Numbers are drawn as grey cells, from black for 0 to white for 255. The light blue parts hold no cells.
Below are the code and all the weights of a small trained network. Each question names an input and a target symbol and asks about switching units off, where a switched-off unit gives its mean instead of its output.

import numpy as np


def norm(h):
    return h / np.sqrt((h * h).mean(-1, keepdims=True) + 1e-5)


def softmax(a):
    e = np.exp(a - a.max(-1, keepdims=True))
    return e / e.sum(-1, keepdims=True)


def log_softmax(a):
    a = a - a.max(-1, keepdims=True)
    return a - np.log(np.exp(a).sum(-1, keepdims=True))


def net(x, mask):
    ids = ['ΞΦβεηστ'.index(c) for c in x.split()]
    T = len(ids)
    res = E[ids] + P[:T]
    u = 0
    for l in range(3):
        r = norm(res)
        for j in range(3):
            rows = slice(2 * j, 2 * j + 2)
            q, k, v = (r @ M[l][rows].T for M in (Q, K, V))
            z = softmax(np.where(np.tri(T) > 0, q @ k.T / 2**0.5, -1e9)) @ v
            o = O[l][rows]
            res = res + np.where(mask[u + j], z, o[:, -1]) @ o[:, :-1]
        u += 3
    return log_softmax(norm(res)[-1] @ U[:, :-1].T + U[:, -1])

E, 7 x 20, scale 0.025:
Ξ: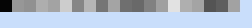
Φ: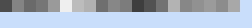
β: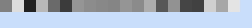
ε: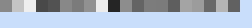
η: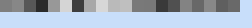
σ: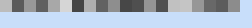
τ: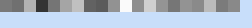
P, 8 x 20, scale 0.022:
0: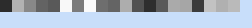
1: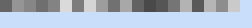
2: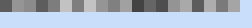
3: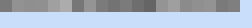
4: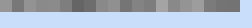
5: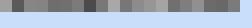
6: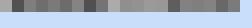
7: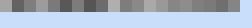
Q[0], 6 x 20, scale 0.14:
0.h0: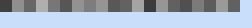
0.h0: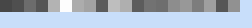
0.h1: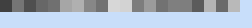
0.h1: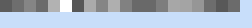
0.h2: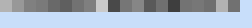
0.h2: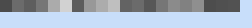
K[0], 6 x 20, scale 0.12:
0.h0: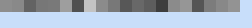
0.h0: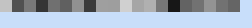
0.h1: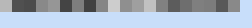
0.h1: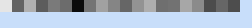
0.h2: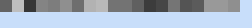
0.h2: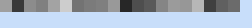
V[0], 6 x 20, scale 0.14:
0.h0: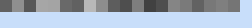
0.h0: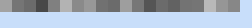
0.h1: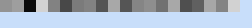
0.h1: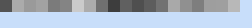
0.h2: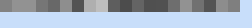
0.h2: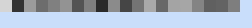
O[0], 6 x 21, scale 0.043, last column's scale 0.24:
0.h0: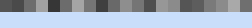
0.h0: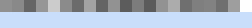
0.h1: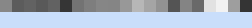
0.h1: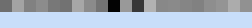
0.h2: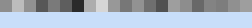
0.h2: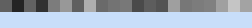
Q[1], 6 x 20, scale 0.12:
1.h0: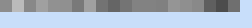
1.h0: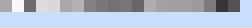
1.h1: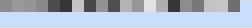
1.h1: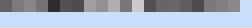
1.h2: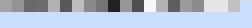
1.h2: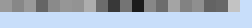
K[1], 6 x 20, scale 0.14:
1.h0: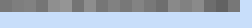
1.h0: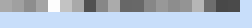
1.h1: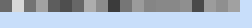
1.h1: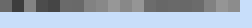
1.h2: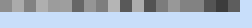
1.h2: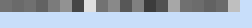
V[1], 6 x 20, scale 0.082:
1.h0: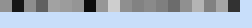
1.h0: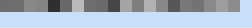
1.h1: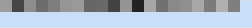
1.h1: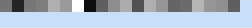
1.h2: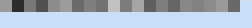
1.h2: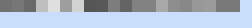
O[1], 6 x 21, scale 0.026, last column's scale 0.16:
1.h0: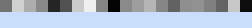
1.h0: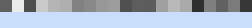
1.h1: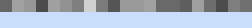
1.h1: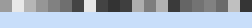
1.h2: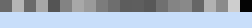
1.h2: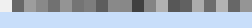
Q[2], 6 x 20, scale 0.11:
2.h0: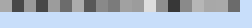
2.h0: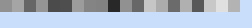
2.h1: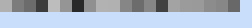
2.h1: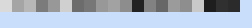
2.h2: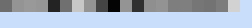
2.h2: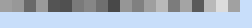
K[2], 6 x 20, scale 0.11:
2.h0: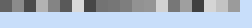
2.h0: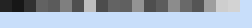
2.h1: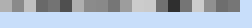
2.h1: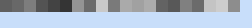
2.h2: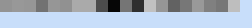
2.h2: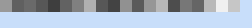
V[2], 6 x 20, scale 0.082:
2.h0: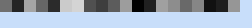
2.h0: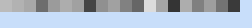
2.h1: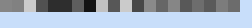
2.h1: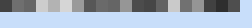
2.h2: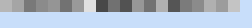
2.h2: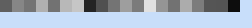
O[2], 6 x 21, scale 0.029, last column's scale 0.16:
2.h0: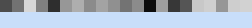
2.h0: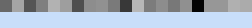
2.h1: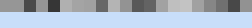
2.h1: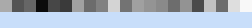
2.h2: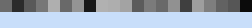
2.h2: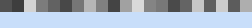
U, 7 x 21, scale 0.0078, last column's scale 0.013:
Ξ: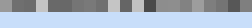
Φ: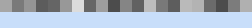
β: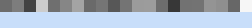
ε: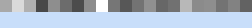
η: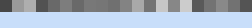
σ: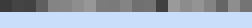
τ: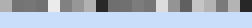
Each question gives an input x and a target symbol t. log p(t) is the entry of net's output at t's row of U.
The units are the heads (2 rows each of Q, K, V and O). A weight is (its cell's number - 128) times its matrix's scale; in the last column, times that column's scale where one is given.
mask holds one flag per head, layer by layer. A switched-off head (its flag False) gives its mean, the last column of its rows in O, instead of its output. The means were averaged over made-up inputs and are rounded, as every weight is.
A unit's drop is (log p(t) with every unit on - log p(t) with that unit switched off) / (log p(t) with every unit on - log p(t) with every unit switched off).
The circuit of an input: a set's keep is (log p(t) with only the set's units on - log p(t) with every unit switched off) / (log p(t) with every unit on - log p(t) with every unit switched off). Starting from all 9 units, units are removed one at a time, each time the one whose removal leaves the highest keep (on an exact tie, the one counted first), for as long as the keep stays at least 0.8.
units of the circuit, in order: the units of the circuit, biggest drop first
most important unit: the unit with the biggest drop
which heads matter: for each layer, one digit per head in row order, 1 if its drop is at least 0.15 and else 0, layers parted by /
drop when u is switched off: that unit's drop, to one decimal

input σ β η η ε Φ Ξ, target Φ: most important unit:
0.h0
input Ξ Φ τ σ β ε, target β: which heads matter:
001 / 000 / 000
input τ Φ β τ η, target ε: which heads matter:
101 / 000 / 000
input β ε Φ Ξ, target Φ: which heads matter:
010 / 000 / 000
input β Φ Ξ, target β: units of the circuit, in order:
[0.h1, 2.h1]
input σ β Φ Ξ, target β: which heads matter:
010 / 100 / 010
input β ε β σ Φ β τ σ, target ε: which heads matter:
100 / 100 / 000
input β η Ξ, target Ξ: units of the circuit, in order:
[0.h2, 1.h1]
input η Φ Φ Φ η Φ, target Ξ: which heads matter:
010 / 000 / 000
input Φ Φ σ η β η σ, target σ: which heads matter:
001 / 000 / 000
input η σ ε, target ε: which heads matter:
001 / 000 / 000
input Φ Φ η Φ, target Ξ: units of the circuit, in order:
[0.h2, 1.h1]
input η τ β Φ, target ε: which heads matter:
101 / 000 / 000
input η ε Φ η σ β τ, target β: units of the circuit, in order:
[0.h1]
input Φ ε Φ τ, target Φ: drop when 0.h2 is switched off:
0.4
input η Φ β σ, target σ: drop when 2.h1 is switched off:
-0.1
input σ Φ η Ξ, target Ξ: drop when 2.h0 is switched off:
-0.1
